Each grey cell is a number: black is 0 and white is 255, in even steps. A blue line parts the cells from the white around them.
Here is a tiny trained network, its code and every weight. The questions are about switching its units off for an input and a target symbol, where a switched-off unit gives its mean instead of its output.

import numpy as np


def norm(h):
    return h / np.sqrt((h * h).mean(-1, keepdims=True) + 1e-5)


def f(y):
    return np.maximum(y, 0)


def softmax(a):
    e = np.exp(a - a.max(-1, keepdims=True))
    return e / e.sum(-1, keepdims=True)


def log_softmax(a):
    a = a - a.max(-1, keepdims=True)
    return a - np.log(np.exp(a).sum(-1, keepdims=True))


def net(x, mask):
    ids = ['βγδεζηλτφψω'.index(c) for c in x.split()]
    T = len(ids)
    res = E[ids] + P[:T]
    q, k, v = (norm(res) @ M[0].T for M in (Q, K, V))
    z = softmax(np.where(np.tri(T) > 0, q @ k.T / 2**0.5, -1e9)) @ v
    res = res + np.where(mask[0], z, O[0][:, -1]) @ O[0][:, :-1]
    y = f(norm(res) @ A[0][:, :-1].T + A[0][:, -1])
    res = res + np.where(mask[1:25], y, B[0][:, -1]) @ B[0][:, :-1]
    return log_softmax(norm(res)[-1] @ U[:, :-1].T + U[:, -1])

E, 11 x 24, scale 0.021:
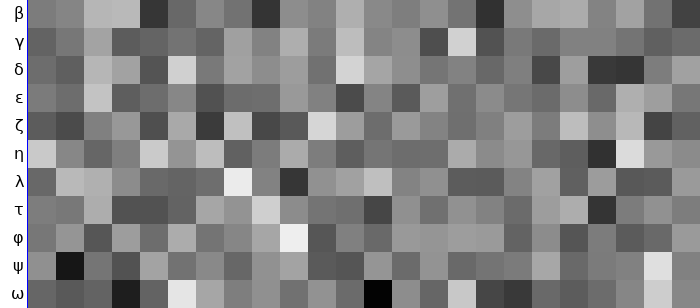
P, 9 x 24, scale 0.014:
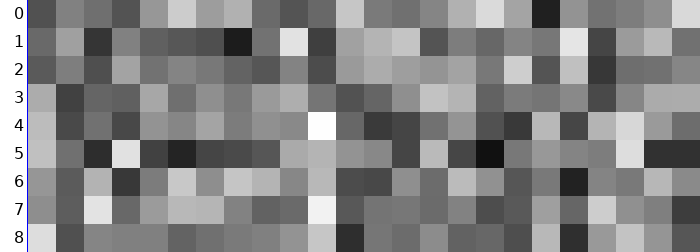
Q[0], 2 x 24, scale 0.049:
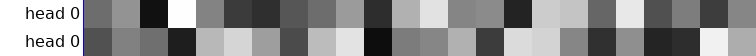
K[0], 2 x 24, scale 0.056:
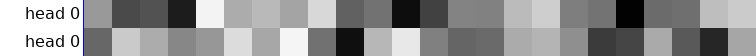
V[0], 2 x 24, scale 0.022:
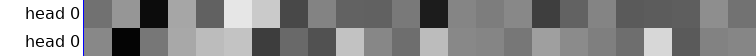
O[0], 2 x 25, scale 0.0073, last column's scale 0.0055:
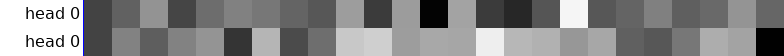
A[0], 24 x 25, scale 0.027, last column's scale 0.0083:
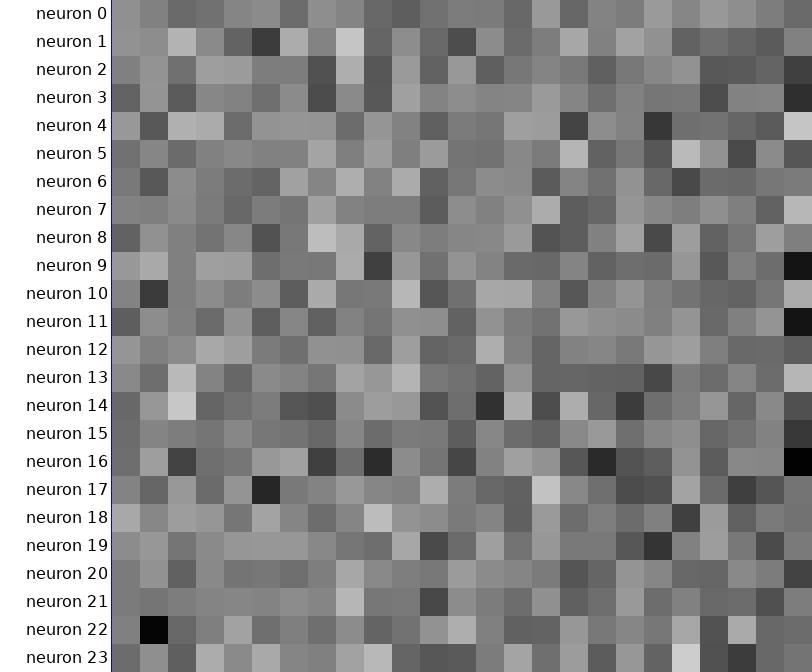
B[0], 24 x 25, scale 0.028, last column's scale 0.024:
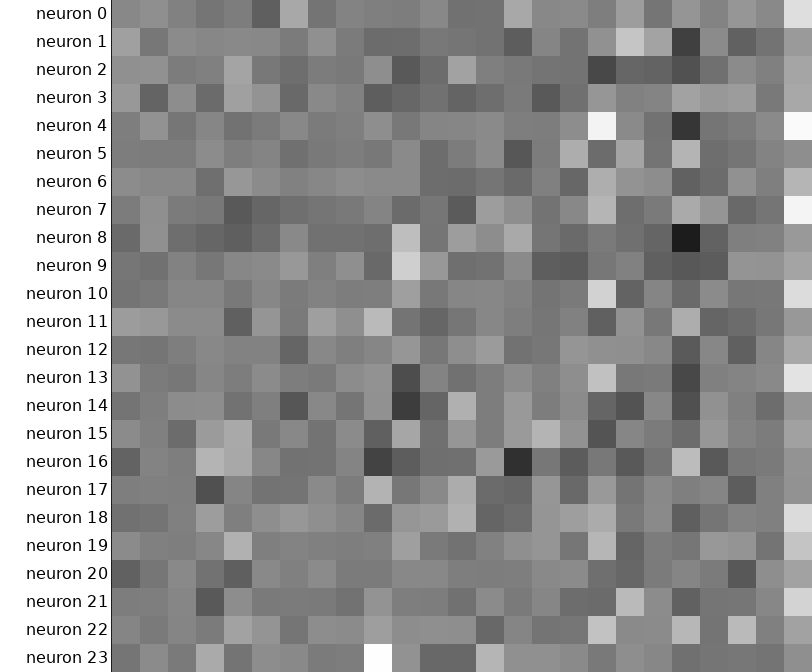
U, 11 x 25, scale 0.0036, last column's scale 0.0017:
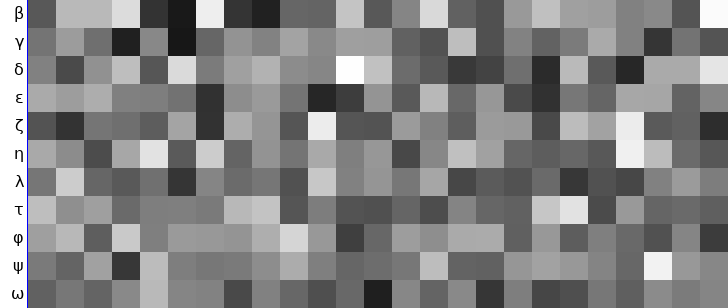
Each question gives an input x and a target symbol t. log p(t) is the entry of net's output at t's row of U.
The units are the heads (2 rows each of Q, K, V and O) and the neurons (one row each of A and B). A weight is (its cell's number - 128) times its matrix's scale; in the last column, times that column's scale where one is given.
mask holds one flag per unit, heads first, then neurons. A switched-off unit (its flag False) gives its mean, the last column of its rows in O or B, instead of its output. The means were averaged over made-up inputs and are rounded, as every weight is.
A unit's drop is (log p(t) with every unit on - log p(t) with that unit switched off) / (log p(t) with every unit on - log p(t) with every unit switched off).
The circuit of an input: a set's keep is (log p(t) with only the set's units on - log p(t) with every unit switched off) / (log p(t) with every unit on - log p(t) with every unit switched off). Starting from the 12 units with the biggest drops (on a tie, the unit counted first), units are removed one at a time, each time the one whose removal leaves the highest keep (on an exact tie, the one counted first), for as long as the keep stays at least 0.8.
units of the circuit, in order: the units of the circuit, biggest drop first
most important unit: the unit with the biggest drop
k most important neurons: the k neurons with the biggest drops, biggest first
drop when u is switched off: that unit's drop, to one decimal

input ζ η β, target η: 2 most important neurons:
neuron 15; neuron 7
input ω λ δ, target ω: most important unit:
head 0
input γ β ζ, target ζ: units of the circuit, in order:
neuron 4; neuron 13; neuron 12
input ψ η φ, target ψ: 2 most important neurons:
neuron 3; neuron 7
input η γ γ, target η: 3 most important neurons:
neuron 15; neuron 7; neuron 21
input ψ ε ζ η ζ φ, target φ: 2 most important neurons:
neuron 23; neuron 15
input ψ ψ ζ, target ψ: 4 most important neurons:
neuron 3; neuron 7; neuron 18; neuron 4
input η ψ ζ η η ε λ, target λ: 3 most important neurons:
neuron 8; neuron 9; neuron 2
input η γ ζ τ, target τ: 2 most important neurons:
neuron 1; neuron 4
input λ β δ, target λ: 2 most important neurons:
neuron 9; neuron 2
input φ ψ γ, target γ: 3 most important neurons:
neuron 17; neuron 13; neuron 4
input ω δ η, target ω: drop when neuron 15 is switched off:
0.2
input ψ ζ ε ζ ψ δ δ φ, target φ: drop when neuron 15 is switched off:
0.0
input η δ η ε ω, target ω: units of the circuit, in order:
neuron 16
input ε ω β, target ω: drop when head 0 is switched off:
1.4
